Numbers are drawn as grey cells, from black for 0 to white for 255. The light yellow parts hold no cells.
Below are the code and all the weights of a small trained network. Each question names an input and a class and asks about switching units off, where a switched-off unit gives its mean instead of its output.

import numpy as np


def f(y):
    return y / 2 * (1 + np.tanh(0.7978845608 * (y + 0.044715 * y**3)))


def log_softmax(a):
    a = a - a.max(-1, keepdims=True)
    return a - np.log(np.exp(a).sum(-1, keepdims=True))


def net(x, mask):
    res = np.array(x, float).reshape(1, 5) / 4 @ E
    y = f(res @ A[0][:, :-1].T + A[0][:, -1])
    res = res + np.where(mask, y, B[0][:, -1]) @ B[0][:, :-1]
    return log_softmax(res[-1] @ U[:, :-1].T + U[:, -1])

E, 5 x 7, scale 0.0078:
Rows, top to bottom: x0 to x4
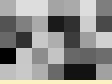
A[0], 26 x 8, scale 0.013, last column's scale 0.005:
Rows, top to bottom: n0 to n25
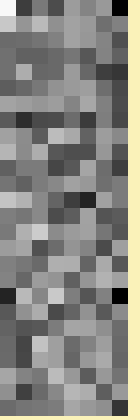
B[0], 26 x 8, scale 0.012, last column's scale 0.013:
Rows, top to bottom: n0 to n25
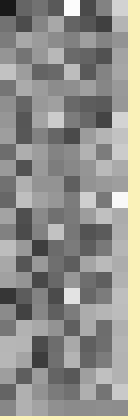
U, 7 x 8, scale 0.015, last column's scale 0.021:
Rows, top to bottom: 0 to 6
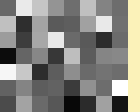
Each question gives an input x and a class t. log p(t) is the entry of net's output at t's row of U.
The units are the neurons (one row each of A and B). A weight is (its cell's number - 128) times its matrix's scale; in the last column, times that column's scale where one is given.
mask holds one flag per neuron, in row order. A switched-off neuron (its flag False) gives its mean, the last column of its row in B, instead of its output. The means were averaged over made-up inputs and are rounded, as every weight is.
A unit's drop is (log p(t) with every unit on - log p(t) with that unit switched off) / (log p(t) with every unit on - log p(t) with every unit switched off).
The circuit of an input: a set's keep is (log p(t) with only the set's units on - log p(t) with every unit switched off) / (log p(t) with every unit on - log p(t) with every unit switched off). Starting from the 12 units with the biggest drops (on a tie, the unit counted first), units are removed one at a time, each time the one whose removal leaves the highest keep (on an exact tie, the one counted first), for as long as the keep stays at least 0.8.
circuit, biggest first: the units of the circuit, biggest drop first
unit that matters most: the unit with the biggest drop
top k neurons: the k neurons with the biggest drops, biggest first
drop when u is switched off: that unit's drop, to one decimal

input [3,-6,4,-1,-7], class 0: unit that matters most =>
n24
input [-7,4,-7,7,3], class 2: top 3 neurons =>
n7; n0; n3
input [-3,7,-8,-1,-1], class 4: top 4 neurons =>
n15; n4; n8; n23
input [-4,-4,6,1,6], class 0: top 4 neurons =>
n12; n9; n15; n4
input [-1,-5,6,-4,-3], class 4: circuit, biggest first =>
n22; n21
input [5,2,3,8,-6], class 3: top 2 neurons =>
n18; n12
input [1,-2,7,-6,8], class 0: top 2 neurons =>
n12; n9
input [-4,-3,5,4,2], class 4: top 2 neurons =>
n0; n21
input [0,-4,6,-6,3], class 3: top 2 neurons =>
n0; n15
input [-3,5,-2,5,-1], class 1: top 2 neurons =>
n0; n19
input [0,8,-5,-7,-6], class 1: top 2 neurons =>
n13; n10
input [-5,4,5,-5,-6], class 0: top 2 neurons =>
n20; n24
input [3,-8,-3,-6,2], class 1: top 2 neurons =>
n8; n23
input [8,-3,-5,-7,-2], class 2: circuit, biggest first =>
n1
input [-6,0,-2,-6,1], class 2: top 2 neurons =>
n7; n3
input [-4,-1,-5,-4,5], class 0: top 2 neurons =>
n12; n9
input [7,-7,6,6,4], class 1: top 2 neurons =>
n23; n8
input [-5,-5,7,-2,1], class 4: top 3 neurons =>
n21; n22; n17
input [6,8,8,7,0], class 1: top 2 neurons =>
n19; n10
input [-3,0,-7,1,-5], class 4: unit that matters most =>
n15
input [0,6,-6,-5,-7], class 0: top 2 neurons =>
n24; n20
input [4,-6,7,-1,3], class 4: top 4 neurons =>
n21; n17; n22; n19
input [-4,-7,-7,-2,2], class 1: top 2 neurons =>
n8; n23
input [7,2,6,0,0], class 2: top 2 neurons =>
n14; n1
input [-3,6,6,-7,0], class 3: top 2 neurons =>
n0; n8
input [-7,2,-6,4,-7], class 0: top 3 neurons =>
n20; n24; n5
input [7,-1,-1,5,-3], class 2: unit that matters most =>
n14
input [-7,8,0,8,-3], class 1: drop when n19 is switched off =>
0.4
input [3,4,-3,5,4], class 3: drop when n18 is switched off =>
0.4
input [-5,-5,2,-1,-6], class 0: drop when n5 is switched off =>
0.0
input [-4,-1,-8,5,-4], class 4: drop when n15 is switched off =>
0.1
